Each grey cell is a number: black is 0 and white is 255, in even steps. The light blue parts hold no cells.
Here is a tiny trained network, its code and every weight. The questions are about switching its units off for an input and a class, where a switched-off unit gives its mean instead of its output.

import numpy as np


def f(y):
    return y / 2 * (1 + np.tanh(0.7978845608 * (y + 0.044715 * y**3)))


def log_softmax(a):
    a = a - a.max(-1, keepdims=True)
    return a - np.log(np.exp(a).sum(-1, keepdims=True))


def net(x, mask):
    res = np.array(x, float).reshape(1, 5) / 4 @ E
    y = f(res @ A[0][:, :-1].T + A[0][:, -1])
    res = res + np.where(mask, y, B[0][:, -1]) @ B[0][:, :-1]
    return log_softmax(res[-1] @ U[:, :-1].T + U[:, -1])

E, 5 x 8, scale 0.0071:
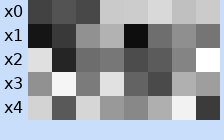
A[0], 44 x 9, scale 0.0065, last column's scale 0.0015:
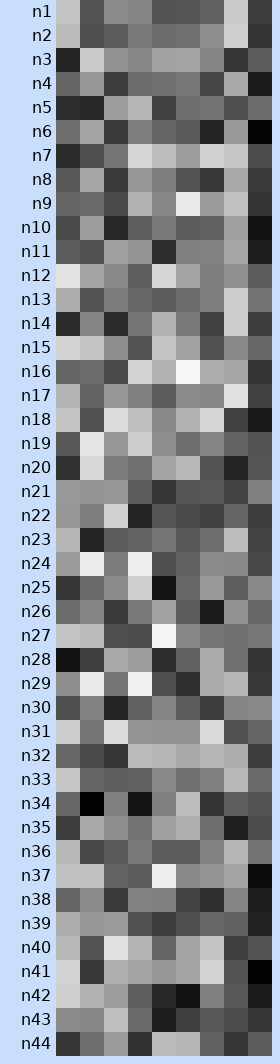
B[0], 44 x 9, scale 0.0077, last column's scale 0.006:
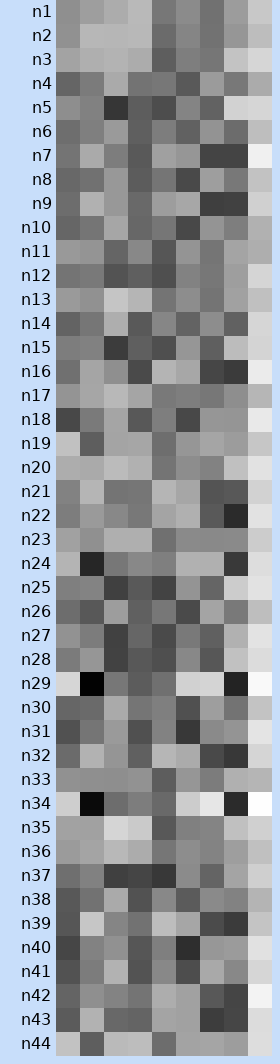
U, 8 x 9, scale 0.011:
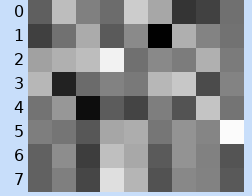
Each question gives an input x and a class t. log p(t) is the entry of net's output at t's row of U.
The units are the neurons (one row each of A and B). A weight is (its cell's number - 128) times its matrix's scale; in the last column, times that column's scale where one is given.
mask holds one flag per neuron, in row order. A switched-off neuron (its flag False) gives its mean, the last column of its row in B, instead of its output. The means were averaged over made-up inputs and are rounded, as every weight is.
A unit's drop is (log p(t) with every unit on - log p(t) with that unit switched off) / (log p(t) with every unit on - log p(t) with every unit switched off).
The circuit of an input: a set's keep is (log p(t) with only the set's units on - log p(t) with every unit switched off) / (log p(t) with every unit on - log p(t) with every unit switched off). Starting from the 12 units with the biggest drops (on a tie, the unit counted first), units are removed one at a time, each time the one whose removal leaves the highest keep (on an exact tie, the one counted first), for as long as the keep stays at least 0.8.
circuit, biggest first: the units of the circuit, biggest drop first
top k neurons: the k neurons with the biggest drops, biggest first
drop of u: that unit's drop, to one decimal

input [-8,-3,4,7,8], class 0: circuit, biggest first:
(n42)
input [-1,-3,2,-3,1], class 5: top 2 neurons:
(n29; n24)
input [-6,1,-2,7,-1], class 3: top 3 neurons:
(n29; n24; n19)
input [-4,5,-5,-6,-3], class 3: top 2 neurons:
(n34; n44)
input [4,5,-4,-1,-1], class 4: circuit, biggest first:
(n5; n28)
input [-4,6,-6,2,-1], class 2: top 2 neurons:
(n35; n20)
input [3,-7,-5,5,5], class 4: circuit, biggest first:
(n37; n27)
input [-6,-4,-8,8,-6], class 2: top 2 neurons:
(n20; n3)
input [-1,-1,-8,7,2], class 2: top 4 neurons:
(n3; n20; n35; n34)
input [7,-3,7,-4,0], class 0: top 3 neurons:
(n32; n16; n9)
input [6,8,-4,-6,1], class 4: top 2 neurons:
(n5; n28)
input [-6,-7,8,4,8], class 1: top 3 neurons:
(n31; n41; n40)
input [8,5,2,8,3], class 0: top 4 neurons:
(n7; n16; n32; n9)
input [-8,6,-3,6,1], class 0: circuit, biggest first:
(n43)
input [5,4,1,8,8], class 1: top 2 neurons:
(n40; n18)
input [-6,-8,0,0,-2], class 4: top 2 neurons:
(n15; n27)
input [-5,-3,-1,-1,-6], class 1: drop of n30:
0.2
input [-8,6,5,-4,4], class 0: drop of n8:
0.0
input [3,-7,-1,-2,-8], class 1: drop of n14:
0.1
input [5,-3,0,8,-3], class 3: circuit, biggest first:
(n29)
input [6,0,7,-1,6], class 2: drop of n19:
-0.1
